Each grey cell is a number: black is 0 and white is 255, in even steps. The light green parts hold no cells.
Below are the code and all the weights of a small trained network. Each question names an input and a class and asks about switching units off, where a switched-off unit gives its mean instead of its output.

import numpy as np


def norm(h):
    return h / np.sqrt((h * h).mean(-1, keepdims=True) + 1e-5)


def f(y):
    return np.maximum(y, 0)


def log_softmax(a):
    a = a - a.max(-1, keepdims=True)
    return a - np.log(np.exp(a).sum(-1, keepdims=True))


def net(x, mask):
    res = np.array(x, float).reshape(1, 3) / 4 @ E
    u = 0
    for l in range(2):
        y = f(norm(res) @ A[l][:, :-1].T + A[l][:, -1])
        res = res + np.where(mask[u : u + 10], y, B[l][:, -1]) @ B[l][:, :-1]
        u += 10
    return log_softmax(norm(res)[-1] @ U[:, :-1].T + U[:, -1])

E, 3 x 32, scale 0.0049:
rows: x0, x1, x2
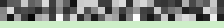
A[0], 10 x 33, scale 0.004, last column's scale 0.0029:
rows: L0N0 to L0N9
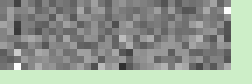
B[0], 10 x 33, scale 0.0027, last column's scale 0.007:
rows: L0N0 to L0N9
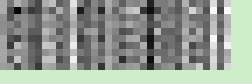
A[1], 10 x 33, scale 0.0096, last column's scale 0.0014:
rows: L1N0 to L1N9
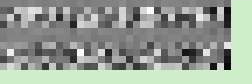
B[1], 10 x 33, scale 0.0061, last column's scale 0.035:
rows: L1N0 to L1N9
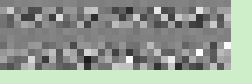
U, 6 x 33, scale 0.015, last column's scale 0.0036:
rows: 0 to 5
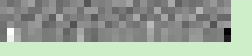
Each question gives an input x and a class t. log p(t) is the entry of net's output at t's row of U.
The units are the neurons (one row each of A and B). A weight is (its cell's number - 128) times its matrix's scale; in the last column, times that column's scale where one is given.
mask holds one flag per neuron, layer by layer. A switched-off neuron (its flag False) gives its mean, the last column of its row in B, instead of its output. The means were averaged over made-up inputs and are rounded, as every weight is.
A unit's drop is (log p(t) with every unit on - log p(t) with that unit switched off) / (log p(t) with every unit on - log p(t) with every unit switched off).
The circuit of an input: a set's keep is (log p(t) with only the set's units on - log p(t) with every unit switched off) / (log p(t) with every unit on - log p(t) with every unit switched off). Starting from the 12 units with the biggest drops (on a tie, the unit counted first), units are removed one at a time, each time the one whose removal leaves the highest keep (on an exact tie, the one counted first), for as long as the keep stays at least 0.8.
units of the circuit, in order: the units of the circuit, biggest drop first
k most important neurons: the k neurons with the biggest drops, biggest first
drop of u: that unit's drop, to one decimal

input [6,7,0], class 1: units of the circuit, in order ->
L1N7
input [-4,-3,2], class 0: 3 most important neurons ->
L1N2, L0N1, L1N7
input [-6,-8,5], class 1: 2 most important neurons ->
L1N1, L1N2
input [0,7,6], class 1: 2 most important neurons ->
L1N2, L1N7
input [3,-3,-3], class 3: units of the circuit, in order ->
L1N9, L1N7
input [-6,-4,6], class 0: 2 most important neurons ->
L1N2, L0N1
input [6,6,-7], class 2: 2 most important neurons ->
L1N2, L1N9
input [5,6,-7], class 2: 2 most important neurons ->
L1N2, L1N1
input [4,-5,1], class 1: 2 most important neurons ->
L1N1, L1N9
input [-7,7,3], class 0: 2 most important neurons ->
L1N9, L1N1
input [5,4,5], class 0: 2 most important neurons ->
L1N2, L0N1
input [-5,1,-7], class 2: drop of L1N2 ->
0.9
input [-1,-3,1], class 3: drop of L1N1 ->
0.1
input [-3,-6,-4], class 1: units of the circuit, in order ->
L1N1
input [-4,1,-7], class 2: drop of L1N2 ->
0.9
